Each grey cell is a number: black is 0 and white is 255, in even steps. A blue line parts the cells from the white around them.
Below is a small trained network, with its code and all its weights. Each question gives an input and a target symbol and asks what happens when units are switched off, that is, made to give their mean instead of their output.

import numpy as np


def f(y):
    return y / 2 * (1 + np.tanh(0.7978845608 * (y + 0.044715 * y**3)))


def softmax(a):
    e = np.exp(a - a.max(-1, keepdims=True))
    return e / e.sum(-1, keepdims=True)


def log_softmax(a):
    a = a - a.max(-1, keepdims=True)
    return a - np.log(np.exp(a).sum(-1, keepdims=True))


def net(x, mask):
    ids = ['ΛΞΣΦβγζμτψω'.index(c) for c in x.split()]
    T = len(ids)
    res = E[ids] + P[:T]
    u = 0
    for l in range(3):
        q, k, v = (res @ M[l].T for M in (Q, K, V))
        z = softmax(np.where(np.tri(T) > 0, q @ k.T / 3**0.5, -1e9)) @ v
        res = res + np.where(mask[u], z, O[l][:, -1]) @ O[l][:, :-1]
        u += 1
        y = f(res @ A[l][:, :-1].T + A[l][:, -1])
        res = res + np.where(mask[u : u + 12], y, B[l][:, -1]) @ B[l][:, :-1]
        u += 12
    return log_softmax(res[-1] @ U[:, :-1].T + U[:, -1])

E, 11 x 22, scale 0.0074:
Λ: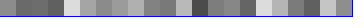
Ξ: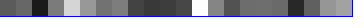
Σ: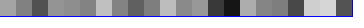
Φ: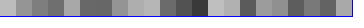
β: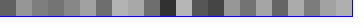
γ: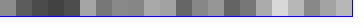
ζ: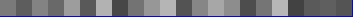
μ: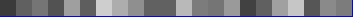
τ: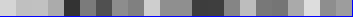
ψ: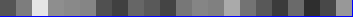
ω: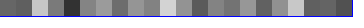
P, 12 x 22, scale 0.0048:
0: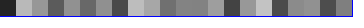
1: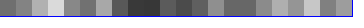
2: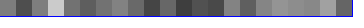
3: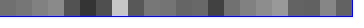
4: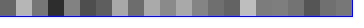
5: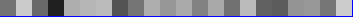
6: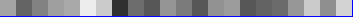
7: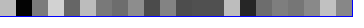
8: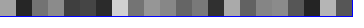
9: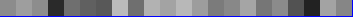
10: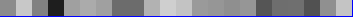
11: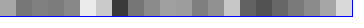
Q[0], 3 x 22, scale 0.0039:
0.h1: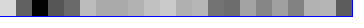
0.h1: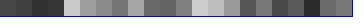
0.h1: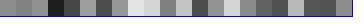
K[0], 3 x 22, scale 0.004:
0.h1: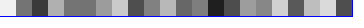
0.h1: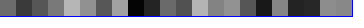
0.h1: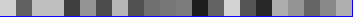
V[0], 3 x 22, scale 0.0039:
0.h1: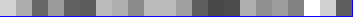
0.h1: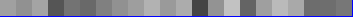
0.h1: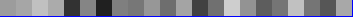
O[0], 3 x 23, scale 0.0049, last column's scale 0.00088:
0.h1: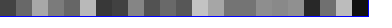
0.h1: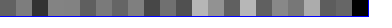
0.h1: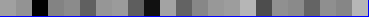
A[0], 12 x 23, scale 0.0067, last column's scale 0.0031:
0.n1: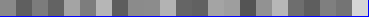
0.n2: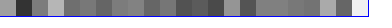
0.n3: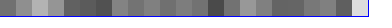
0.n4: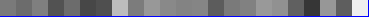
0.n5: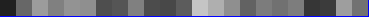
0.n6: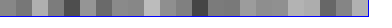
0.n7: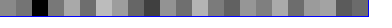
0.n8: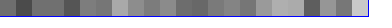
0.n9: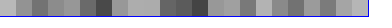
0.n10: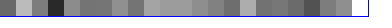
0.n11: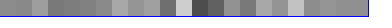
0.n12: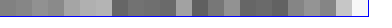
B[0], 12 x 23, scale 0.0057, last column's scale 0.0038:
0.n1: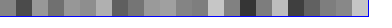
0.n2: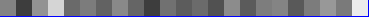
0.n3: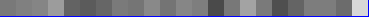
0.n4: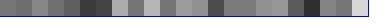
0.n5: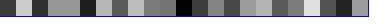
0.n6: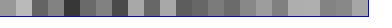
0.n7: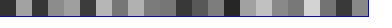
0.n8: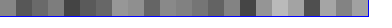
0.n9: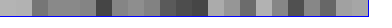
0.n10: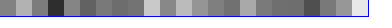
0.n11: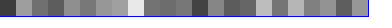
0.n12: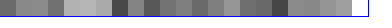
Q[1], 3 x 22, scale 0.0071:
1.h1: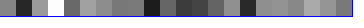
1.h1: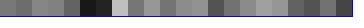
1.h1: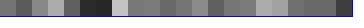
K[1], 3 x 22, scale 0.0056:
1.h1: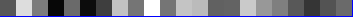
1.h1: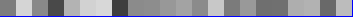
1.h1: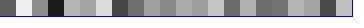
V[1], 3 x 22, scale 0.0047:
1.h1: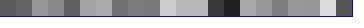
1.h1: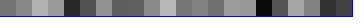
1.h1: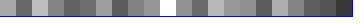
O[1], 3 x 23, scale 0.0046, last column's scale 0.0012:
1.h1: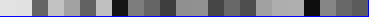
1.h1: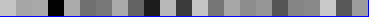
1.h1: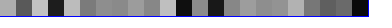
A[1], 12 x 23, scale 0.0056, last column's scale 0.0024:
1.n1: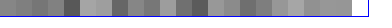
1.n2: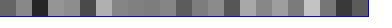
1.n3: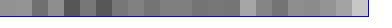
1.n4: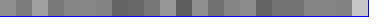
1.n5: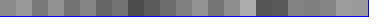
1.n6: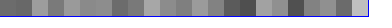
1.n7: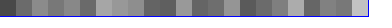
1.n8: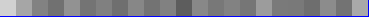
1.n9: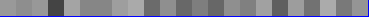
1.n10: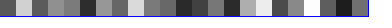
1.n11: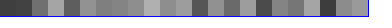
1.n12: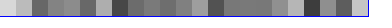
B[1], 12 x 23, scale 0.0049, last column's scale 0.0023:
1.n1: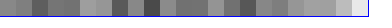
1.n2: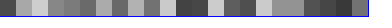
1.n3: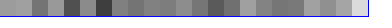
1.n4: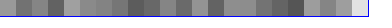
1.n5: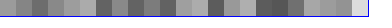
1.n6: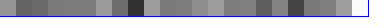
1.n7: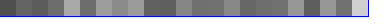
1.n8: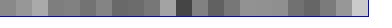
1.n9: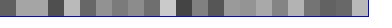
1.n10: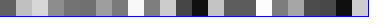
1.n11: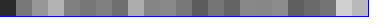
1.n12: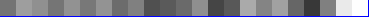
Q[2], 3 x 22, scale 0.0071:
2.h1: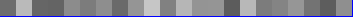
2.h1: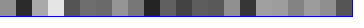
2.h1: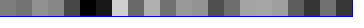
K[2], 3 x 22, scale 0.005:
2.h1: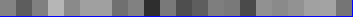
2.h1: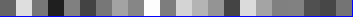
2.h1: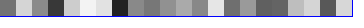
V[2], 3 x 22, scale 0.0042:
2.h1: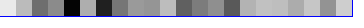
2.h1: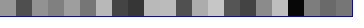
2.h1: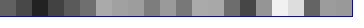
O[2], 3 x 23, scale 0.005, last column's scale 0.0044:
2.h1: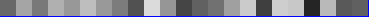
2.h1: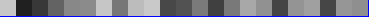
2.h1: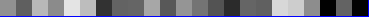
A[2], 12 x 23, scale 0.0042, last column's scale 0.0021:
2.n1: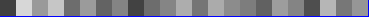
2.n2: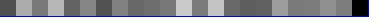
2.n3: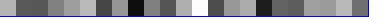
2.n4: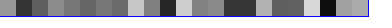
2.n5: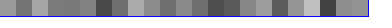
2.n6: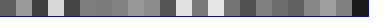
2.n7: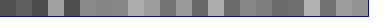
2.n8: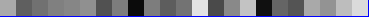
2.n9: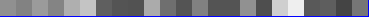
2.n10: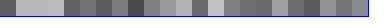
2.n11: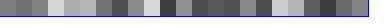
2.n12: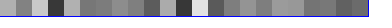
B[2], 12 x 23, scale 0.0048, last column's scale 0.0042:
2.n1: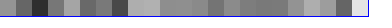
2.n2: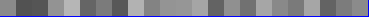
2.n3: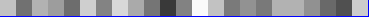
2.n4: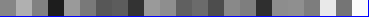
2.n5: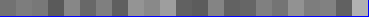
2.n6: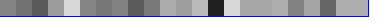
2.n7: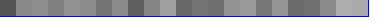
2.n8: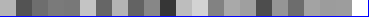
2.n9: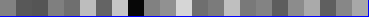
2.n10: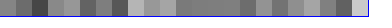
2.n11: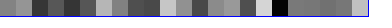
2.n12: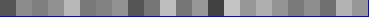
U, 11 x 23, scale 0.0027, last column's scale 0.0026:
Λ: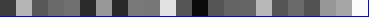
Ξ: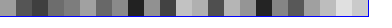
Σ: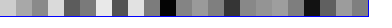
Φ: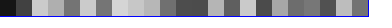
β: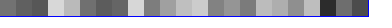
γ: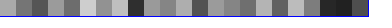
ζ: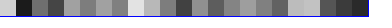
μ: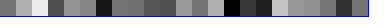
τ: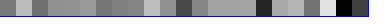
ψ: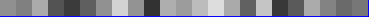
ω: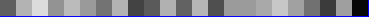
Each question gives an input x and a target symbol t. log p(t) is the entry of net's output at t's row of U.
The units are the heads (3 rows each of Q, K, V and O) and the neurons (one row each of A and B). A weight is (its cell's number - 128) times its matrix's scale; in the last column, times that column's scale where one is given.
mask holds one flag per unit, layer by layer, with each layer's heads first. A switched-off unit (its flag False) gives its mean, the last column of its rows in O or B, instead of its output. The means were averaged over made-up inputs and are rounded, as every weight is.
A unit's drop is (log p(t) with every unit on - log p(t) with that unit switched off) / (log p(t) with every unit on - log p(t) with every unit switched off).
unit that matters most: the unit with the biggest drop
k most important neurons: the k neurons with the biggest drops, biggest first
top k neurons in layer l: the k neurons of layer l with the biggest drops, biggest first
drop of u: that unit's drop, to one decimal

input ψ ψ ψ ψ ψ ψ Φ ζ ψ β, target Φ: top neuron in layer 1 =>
(1.n11)
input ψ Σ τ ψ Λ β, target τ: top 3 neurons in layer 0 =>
(0.n2; 0.n10; 0.n6)
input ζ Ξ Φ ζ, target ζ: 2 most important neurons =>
(0.n1; 0.n2)
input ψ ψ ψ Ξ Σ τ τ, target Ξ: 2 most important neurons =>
(0.n5; 0.n7)
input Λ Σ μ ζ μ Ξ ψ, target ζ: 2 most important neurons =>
(0.n12; 0.n1)
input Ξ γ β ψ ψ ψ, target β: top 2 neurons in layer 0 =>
(0.n2; 0.n11)
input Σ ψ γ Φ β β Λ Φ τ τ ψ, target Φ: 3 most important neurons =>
(0.n9; 0.n2; 1.n11)
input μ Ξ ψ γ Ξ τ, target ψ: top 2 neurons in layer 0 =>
(0.n2; 0.n10)
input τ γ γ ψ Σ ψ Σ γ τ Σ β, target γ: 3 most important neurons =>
(2.n9; 2.n11; 0.n8)
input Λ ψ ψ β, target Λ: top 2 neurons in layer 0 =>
(0.n11; 0.n2)
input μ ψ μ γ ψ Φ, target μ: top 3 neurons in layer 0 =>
(0.n8; 0.n2; 0.n10)
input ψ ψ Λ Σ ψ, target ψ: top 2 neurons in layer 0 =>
(0.n4; 0.n12)
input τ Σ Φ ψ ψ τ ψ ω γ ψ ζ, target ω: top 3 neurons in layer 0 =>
(0.n2; 0.n10; 0.n8)
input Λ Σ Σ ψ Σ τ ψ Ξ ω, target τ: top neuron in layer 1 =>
(1.n3)
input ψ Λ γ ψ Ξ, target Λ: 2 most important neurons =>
(0.n7; 2.n11)
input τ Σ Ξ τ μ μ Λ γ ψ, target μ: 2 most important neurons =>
(2.n4; 1.n7)
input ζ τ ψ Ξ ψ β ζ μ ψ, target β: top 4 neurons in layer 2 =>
(2.n2; 2.n10; 2.n6; 2.n1)
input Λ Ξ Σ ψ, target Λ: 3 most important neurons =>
(0.n5; 2.n11; 1.n11)
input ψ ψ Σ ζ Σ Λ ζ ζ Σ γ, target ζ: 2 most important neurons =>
(0.n1; 0.n10)
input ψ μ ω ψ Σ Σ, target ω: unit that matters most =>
1.h1
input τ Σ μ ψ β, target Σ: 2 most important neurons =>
(0.n4; 1.n12)
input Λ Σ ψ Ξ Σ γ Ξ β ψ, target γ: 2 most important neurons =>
(2.n11; 2.n9)
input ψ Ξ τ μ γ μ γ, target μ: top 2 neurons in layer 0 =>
(0.n4; 0.n8)
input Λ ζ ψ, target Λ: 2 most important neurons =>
(0.n5; 2.n11)
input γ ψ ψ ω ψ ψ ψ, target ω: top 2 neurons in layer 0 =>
(0.n12; 0.n4)
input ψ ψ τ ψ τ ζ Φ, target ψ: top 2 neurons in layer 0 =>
(0.n4; 0.n3)
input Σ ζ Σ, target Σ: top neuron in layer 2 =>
(2.n4)
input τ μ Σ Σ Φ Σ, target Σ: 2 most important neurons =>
(0.n2; 1.n12)
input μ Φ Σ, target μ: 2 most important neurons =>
(2.n4; 1.n7)
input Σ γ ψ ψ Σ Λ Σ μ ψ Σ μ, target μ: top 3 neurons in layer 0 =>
(0.n10; 0.n2; 0.n8)
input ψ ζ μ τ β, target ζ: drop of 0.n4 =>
0.2
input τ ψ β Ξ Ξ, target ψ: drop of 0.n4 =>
0.2
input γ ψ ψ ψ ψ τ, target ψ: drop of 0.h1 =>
0.1
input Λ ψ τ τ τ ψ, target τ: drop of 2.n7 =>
0.0
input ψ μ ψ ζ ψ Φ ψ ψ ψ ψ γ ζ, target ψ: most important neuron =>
(0.n3)
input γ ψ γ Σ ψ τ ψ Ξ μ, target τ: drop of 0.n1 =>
0.1
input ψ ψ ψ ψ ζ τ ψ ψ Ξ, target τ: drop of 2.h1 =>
1.0
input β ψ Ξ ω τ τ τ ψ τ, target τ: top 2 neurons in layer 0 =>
(0.n6; 0.n1)
